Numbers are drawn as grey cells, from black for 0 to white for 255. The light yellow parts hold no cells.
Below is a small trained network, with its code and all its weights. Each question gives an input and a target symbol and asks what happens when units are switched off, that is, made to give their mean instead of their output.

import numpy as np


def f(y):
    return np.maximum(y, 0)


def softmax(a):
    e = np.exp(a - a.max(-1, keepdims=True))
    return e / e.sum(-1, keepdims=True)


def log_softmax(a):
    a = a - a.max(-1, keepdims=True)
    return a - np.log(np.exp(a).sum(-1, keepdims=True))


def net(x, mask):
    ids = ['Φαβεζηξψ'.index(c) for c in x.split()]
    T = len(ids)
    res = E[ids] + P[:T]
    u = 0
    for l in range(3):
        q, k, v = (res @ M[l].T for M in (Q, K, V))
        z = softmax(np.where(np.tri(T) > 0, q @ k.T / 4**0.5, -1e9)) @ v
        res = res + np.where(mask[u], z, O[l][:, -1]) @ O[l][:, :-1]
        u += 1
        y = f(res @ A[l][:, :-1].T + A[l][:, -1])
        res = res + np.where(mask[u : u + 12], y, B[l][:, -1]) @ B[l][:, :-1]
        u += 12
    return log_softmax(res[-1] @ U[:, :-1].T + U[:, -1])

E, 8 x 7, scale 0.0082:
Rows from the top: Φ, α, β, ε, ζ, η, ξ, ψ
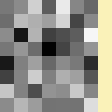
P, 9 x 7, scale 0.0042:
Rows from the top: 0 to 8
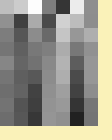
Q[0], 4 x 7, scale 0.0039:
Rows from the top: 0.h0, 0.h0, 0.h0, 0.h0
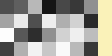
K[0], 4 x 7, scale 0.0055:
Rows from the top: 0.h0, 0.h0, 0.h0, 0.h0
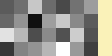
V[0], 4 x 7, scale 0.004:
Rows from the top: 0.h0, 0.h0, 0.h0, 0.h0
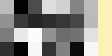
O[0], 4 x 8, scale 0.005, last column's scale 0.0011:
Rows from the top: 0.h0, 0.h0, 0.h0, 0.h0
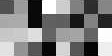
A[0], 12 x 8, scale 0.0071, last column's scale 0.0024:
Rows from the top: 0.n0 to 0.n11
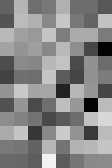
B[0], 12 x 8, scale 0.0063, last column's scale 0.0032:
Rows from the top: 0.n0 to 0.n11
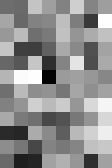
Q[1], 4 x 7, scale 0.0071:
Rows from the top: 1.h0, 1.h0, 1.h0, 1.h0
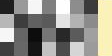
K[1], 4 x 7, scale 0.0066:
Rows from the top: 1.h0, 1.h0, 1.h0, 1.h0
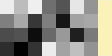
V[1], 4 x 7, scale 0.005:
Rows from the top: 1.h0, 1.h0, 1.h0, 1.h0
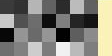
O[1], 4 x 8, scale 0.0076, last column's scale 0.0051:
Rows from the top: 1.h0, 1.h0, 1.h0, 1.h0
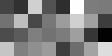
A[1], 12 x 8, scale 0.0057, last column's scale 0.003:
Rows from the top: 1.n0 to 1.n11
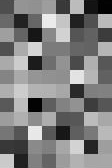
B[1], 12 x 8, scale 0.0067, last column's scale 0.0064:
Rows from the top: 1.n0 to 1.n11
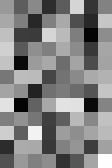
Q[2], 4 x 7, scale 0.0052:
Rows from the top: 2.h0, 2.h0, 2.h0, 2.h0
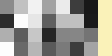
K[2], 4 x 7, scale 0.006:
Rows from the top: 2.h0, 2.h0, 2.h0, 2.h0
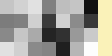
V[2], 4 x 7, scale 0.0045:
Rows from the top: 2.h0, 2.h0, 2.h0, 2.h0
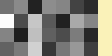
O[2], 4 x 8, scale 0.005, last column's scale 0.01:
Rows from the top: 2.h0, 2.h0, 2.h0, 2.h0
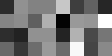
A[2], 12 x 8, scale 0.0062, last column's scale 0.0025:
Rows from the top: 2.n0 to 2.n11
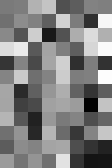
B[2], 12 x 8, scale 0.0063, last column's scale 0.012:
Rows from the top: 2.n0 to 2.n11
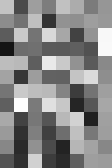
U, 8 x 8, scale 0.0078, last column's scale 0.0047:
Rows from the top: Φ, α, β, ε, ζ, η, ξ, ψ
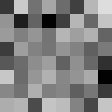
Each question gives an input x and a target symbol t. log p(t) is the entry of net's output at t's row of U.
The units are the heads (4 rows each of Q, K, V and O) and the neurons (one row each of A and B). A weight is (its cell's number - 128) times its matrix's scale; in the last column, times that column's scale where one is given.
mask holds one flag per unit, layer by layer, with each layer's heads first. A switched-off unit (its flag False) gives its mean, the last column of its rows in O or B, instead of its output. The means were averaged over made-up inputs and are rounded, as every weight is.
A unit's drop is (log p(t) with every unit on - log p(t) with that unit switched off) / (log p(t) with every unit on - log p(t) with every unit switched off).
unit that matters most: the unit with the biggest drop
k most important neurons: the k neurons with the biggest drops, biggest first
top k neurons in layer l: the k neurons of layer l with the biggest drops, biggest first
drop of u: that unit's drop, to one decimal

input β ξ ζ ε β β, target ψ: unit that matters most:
0.h0
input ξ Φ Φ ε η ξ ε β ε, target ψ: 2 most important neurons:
[1.n7, 0.n8]
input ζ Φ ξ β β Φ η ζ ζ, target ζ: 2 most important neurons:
[2.n2, 1.n9]
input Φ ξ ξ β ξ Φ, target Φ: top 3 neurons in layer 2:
[2.n3, 2.n8, 2.n9]
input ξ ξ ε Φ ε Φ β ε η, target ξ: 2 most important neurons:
[2.n11, 2.n7]
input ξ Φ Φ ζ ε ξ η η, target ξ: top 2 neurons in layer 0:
[0.n6, 0.n2]
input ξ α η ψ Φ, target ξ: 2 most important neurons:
[2.n11, 2.n7]
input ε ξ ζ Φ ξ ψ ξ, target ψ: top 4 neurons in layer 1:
[1.n2, 1.n1, 1.n9, 1.n5]
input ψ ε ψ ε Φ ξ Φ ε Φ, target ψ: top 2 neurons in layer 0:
[0.n1, 0.n6]
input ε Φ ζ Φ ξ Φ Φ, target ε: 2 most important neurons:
[1.n10, 0.n1]
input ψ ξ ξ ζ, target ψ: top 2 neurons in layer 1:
[1.n11, 1.n3]
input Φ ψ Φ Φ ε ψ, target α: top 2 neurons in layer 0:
[0.n9, 0.n4]
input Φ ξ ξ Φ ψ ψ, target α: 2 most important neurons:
[0.n9, 1.n6]
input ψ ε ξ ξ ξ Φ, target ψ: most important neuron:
[1.n1]
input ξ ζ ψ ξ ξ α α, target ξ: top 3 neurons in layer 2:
[2.n11, 2.n7, 2.n6]
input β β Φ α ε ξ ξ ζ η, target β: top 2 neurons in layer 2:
[2.n3, 2.n5]
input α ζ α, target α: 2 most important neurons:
[1.n6, 2.n2]
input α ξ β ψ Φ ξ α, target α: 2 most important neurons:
[2.n2, 1.n6]
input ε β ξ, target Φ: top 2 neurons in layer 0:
[0.n9, 0.n1]
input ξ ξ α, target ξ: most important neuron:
[2.n11]
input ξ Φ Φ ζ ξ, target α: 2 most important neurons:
[2.n2, 0.n11]
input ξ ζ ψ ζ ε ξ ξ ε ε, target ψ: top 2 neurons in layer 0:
[0.n9, 0.n7]
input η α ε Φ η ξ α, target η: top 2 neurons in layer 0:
[0.n4, 0.n6]
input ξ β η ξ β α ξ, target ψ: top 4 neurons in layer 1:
[1.n1, 1.n2, 1.n9, 1.n5]
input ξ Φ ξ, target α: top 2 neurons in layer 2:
[2.n2, 2.n9]
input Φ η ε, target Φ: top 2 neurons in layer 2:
[2.n2, 2.n8]
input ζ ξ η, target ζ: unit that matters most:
2.h0
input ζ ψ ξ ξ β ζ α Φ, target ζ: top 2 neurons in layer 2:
[2.n2, 2.n7]
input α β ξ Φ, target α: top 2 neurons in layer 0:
[0.n2, 0.n1]
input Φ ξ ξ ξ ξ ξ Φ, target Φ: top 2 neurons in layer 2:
[2.n3, 2.n8]
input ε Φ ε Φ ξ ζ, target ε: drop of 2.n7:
0.2
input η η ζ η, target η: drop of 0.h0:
0.4
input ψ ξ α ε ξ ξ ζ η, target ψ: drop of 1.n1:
0.3
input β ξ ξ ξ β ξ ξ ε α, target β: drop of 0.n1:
0.1
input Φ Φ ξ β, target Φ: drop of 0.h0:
-0.1
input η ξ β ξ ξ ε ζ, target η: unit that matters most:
1.h0
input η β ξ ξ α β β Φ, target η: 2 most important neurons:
[2.n3, 1.n9]
